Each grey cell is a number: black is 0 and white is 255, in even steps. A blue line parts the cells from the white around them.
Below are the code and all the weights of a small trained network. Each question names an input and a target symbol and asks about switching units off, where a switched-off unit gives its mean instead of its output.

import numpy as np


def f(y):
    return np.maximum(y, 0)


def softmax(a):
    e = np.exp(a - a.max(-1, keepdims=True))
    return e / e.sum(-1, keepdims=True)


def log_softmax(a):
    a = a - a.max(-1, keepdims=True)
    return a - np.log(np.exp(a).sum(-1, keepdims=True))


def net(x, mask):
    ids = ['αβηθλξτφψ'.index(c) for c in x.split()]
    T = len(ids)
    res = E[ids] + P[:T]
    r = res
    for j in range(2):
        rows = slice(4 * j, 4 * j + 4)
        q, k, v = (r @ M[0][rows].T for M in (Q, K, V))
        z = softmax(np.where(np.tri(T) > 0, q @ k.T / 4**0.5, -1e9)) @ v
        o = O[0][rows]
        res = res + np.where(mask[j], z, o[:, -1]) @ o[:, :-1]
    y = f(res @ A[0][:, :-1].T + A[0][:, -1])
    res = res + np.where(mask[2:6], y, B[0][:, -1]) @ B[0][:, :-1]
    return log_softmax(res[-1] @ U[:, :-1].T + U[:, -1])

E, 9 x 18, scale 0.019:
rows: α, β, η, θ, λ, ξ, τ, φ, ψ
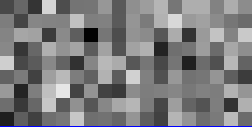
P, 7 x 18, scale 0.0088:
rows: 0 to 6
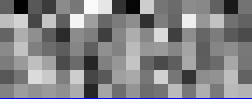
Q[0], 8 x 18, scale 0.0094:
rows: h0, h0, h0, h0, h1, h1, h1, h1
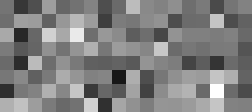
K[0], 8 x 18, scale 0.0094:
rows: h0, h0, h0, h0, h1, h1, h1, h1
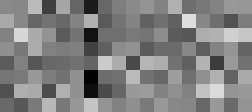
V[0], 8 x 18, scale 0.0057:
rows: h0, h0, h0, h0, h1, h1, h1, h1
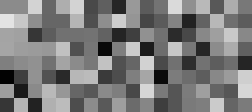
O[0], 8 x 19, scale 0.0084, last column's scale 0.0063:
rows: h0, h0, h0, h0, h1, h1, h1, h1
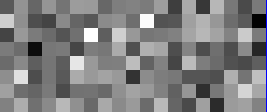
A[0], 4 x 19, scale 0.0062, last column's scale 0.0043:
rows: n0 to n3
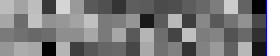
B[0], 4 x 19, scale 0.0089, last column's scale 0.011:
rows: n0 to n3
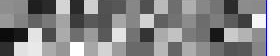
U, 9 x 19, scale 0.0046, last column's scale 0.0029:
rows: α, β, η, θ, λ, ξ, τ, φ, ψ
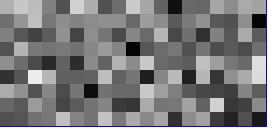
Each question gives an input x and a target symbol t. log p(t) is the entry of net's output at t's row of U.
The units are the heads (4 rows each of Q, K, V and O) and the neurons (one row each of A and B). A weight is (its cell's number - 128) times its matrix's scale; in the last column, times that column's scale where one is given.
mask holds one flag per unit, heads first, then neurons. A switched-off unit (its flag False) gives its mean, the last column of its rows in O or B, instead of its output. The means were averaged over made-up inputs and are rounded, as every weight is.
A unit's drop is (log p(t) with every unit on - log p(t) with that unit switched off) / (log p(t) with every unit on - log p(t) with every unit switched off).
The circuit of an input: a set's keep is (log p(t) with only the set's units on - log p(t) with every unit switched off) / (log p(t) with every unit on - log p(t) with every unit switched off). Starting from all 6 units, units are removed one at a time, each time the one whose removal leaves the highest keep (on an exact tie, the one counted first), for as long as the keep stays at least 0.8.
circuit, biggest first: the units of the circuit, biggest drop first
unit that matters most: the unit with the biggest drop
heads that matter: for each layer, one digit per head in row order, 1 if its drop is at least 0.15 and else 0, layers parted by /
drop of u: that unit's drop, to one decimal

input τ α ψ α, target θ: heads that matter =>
01
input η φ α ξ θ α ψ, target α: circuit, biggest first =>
[h1, h0]
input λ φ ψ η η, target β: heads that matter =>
10
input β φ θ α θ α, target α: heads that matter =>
11
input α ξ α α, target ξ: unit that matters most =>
n1
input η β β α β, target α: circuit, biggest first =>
[h1, h0]
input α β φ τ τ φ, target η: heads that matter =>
10
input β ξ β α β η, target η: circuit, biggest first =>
[n0, h0]
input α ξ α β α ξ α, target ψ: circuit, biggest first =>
[h1, h0]
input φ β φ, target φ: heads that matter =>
01
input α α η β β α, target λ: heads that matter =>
10
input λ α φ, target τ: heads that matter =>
10
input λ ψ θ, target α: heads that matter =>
11
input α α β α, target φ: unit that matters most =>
h1
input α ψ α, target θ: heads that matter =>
11
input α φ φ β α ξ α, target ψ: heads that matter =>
11
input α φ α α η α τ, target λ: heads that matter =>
10
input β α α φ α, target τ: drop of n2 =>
0.1
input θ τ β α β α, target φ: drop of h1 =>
0.6
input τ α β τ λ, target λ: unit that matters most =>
h0
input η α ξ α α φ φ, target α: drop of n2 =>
0.0
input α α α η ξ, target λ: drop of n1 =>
-0.3
